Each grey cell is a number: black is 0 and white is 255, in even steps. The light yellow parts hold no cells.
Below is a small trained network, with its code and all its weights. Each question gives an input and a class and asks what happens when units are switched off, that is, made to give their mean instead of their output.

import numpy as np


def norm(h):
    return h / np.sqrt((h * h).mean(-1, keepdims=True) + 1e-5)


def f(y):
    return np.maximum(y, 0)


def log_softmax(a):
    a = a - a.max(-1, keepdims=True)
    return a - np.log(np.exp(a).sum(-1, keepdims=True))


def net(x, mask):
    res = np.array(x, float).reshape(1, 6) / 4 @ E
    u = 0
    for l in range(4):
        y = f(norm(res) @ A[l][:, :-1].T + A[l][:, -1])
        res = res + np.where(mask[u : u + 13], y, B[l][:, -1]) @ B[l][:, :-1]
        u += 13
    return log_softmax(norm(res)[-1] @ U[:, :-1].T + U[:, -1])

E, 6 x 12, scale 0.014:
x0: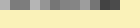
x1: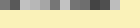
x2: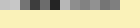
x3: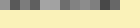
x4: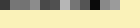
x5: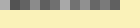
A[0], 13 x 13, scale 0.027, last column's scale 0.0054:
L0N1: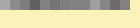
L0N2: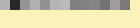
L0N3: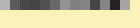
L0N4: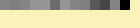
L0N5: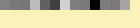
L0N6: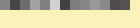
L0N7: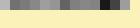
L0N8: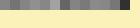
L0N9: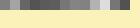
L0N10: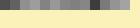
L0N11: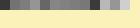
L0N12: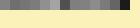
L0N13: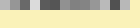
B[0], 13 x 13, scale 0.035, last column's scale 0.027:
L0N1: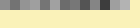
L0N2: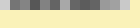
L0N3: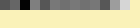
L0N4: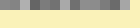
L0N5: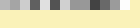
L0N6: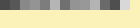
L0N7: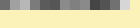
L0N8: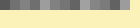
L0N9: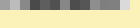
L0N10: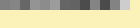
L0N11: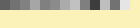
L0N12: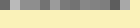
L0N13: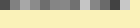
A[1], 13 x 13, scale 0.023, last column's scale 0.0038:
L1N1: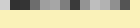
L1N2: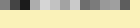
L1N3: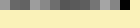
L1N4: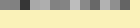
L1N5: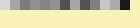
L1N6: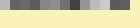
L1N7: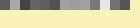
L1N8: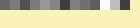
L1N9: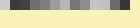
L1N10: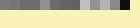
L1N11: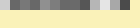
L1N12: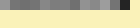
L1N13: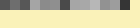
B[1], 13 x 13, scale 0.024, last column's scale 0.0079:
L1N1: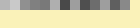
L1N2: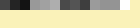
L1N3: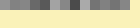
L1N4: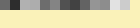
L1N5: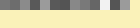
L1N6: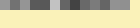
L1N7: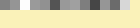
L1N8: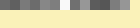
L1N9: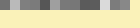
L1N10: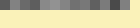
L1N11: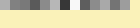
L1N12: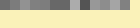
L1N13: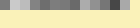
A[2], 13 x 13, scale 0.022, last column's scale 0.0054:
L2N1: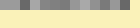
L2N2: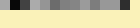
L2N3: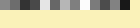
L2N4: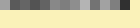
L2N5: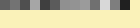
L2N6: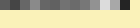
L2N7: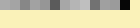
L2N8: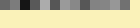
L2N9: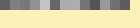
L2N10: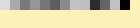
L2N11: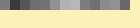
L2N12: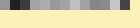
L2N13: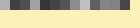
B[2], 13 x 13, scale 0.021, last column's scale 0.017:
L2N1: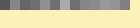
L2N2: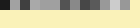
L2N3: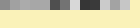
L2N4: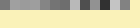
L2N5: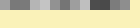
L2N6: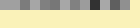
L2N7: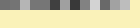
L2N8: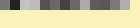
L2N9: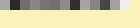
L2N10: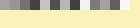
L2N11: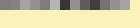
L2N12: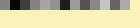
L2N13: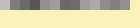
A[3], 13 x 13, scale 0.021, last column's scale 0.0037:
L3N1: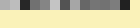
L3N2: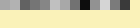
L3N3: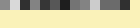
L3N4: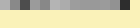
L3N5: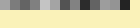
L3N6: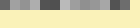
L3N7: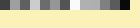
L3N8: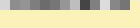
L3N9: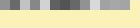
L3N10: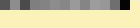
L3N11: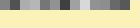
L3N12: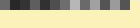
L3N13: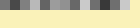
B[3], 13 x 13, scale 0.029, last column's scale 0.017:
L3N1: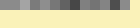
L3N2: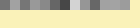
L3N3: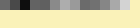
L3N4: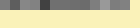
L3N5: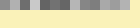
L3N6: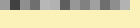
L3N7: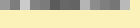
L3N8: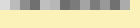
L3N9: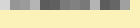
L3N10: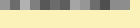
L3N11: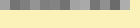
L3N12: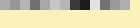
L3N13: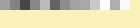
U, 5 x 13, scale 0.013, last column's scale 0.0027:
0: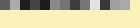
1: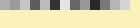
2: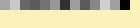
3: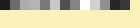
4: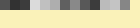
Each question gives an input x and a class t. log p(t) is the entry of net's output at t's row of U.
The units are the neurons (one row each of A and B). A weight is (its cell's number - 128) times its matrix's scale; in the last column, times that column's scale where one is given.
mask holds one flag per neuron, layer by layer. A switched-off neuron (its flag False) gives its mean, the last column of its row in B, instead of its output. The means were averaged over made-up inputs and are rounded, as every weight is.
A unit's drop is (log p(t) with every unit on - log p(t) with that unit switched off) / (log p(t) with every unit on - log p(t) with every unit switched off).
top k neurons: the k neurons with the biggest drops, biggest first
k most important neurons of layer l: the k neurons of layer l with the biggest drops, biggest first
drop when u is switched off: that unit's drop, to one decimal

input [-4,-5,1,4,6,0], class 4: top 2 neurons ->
L0N3; L0N11
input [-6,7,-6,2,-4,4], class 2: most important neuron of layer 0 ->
L0N2
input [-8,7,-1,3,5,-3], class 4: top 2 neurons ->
L0N11; L0N9
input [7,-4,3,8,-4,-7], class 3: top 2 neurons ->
L0N5; L0N9
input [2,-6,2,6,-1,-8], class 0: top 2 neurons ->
L0N5; L0N11
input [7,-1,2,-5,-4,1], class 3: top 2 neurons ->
L0N13; L0N5
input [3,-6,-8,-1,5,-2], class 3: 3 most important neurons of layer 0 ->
L0N6; L0N5; L0N2
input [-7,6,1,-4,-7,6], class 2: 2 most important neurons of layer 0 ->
L0N5; L0N7
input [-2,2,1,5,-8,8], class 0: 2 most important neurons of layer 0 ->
L0N5; L0N11
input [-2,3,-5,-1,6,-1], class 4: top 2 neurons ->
L0N11; L0N9
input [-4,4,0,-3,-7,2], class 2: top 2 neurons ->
L0N5; L0N7
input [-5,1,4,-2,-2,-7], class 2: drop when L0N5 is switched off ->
0.3
